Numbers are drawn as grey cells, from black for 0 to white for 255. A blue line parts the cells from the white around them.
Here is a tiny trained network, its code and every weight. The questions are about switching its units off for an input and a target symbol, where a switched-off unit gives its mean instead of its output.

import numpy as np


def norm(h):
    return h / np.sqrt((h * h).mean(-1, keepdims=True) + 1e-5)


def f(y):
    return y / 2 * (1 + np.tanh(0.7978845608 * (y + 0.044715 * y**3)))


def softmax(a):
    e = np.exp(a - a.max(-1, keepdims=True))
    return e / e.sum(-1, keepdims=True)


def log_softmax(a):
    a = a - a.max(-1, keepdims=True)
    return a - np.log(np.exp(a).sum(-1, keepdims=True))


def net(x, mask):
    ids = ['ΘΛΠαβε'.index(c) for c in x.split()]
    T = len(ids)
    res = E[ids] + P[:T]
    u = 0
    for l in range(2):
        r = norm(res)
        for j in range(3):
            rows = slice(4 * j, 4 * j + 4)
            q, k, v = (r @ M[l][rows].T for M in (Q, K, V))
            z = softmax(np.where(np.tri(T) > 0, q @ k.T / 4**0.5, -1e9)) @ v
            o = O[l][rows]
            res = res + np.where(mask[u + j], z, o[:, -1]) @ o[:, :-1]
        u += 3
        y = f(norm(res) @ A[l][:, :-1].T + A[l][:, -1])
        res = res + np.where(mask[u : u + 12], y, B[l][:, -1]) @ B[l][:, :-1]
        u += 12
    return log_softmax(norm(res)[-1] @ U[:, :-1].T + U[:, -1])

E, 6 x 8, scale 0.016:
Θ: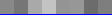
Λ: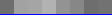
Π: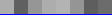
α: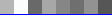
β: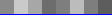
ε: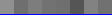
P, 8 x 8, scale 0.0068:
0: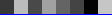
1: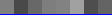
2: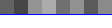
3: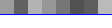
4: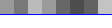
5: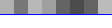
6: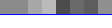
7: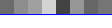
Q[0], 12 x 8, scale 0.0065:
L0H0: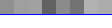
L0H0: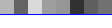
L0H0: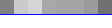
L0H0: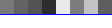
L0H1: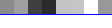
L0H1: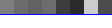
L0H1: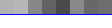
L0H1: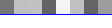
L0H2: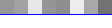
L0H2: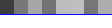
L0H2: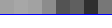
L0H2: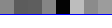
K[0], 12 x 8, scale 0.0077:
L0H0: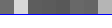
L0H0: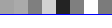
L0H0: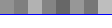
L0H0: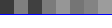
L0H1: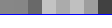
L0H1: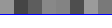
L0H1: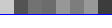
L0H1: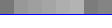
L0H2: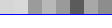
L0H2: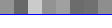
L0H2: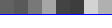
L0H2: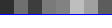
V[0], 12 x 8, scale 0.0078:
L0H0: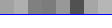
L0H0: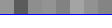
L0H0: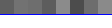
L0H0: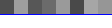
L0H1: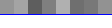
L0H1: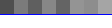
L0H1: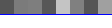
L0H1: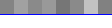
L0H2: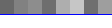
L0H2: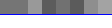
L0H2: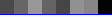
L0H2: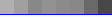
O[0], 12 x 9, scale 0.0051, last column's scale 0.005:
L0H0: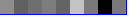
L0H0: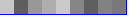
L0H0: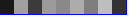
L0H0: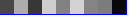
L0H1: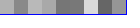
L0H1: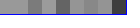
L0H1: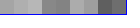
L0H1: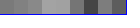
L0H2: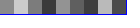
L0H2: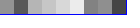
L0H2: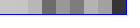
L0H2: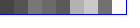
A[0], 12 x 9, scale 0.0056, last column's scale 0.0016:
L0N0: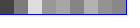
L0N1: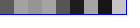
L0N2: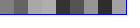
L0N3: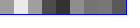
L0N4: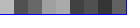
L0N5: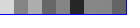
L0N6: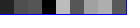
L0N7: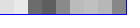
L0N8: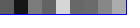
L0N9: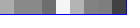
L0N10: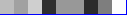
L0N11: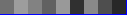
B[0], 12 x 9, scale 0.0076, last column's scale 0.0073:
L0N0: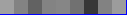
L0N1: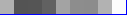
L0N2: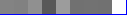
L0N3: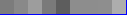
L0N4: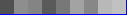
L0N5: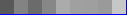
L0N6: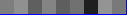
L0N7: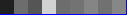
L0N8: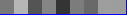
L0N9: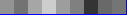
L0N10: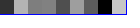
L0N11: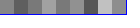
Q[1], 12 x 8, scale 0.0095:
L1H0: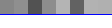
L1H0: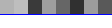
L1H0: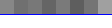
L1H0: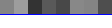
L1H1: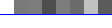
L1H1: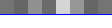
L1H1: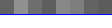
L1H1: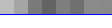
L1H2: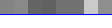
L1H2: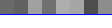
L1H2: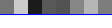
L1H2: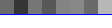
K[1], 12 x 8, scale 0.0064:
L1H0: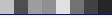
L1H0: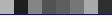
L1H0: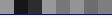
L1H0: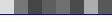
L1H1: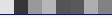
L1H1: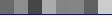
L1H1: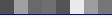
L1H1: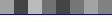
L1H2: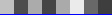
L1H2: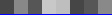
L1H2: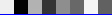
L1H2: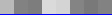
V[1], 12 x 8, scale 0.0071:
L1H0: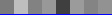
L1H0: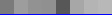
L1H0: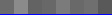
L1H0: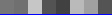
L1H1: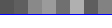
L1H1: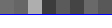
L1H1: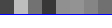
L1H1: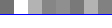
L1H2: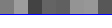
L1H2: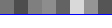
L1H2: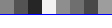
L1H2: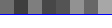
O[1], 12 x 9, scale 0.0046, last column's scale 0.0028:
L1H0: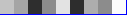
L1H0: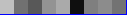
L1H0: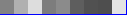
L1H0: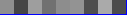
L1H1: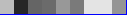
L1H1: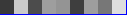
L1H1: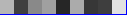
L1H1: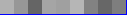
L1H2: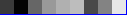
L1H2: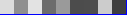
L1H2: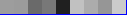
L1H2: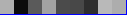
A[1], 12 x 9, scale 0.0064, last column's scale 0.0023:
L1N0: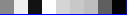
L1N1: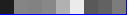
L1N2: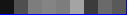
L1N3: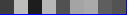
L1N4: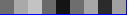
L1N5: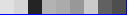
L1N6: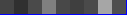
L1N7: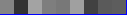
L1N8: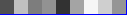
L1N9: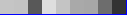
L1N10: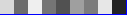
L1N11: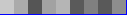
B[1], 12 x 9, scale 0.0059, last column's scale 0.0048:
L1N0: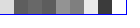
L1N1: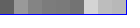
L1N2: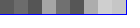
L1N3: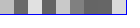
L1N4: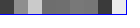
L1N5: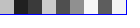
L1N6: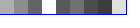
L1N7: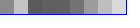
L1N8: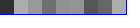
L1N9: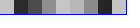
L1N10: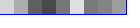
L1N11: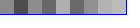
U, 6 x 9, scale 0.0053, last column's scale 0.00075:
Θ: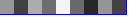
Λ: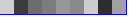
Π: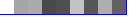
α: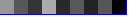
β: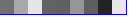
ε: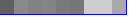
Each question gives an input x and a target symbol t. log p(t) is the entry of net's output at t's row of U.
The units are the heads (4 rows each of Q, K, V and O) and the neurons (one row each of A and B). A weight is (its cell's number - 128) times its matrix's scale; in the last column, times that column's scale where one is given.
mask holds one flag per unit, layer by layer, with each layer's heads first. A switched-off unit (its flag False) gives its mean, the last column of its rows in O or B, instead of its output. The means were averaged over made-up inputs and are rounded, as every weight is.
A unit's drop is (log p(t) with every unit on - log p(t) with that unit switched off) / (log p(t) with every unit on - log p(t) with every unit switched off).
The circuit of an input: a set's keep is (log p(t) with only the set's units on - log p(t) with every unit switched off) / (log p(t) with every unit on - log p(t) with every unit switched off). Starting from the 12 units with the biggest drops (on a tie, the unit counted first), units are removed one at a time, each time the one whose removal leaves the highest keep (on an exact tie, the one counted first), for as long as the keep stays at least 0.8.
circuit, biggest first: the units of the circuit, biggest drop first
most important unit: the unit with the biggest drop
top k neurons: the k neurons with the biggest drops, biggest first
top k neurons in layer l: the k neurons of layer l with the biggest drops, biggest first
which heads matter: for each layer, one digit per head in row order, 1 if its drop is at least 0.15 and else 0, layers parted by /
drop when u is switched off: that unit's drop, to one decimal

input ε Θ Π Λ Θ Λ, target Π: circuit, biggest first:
L0H0, L0H2, L1H2, L1N10
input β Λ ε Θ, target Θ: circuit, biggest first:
L1H2, L1N5
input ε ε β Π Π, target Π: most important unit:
L0H2
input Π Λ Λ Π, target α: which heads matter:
001 / 001
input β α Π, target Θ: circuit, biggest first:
L1H2, L1N5, L1N0
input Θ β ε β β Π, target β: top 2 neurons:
L0N10, L0N4
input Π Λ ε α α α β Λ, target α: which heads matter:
011 / 001
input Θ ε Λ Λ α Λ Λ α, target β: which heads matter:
100 / 100
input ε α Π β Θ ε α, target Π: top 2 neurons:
L0N10, L0N1
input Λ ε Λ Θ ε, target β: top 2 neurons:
L0N0, L1N8
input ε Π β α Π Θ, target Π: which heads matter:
100 / 000
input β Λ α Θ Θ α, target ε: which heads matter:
001 / 111
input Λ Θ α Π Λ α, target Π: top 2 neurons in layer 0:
L0N10, L0N4
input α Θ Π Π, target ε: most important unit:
L0H0
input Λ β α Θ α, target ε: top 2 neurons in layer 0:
L0N1, L0N10
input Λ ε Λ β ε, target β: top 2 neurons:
L0N0, L0N4
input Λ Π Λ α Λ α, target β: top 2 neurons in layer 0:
L0N10, L0N1
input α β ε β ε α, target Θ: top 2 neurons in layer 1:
L1N5, L1N0
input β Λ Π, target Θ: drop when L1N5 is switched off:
0.1
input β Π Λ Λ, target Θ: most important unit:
L0H1
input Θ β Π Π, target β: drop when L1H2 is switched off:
1.0
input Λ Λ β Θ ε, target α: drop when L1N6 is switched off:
0.3
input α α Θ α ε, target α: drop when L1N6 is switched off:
0.5
